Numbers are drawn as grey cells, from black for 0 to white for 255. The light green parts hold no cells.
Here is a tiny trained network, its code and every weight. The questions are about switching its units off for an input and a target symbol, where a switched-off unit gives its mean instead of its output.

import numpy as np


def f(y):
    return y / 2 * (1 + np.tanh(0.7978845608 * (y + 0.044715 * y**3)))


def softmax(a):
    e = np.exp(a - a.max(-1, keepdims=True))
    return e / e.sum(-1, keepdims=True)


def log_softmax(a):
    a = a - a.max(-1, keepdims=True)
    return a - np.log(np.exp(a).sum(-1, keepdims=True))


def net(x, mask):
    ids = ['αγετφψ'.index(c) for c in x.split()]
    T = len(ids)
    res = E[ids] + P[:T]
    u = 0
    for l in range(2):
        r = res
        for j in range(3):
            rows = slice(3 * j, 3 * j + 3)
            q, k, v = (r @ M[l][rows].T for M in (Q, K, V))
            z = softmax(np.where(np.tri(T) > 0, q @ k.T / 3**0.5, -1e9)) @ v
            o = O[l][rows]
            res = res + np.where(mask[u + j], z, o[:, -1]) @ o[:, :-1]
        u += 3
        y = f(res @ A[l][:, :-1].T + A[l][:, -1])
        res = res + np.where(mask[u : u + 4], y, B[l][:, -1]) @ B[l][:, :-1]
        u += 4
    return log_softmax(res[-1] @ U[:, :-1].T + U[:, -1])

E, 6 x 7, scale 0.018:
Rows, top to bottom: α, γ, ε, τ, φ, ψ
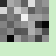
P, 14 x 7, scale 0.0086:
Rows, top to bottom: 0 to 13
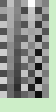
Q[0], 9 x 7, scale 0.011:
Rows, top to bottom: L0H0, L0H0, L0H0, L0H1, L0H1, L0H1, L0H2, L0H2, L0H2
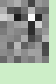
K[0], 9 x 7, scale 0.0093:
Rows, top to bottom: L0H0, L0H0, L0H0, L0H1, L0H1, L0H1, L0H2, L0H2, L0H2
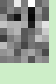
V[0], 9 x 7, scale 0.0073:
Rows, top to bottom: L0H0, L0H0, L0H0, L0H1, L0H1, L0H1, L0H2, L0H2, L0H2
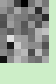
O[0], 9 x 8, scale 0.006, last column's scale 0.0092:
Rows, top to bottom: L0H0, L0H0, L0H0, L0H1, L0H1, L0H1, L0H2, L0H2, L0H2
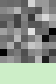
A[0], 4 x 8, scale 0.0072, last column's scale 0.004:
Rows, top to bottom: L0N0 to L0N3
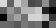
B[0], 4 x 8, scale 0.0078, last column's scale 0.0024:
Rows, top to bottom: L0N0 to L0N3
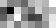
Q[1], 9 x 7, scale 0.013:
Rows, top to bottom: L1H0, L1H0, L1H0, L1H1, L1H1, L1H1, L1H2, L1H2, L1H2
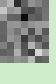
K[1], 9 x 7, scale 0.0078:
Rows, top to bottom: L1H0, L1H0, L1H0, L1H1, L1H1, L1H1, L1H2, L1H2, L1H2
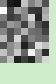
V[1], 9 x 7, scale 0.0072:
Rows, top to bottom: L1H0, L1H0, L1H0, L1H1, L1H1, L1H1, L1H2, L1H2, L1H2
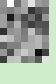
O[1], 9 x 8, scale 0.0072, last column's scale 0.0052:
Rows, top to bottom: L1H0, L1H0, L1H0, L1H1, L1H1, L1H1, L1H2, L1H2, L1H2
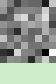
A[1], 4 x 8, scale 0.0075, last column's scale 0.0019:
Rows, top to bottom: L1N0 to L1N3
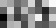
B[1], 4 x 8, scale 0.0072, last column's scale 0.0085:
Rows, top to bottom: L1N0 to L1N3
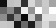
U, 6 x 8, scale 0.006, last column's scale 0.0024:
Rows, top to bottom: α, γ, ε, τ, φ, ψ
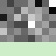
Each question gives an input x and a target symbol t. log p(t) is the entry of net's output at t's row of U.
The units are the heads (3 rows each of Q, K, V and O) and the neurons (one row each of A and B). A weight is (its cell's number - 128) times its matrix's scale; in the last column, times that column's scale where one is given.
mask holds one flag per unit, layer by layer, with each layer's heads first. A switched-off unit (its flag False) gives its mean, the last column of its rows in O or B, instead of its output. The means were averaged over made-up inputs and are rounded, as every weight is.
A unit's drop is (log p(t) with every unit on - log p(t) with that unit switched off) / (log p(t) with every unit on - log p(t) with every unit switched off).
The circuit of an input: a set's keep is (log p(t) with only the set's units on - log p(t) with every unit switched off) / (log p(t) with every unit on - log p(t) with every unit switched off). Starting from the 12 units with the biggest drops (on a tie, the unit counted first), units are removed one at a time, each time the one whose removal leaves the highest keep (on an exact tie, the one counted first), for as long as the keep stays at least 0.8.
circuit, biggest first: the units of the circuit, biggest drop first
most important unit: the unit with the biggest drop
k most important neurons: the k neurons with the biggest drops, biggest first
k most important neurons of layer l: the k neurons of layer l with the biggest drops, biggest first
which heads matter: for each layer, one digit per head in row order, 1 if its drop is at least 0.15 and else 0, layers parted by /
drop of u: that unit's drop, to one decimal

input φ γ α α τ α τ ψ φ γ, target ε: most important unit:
L1H0
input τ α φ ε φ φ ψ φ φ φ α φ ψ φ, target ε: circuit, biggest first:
L1H0; L1N3
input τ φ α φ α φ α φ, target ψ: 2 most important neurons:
L0N2; L1N2
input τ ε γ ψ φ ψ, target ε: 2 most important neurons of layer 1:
L1N0; L1N3
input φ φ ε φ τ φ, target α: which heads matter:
111 / 001
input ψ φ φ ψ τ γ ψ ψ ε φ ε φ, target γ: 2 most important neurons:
L1N2; L0N0
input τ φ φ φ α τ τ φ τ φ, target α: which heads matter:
100 / 101
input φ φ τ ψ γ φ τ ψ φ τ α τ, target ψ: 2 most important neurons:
L0N2; L0N0
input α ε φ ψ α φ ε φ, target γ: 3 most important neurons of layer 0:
L0N0; L0N2; L0N1
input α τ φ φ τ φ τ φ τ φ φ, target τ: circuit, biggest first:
L1N2; L0H0
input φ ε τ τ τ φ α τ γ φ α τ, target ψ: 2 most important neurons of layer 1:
L1N2; L1N1
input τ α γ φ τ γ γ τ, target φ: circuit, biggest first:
L1H1; L0N0
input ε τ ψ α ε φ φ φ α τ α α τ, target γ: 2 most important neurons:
L1N1; L0N3
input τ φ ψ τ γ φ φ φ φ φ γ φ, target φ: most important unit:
L1H1
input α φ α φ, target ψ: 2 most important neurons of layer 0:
L0N2; L0N1
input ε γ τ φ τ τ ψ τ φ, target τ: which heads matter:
000 / 100
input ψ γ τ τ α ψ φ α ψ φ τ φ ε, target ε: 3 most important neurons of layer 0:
L0N1; L0N2; L0N3
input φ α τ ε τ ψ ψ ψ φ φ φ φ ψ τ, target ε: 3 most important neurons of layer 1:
L1N0; L1N3; L1N2
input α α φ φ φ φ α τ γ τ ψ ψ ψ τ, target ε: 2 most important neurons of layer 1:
L1N0; L1N3
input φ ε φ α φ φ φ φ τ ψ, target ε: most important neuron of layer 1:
L1N0
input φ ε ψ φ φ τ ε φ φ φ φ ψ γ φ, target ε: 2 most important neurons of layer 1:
L1N3; L1N0
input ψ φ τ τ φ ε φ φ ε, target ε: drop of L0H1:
0.2
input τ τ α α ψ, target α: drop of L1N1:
0.4
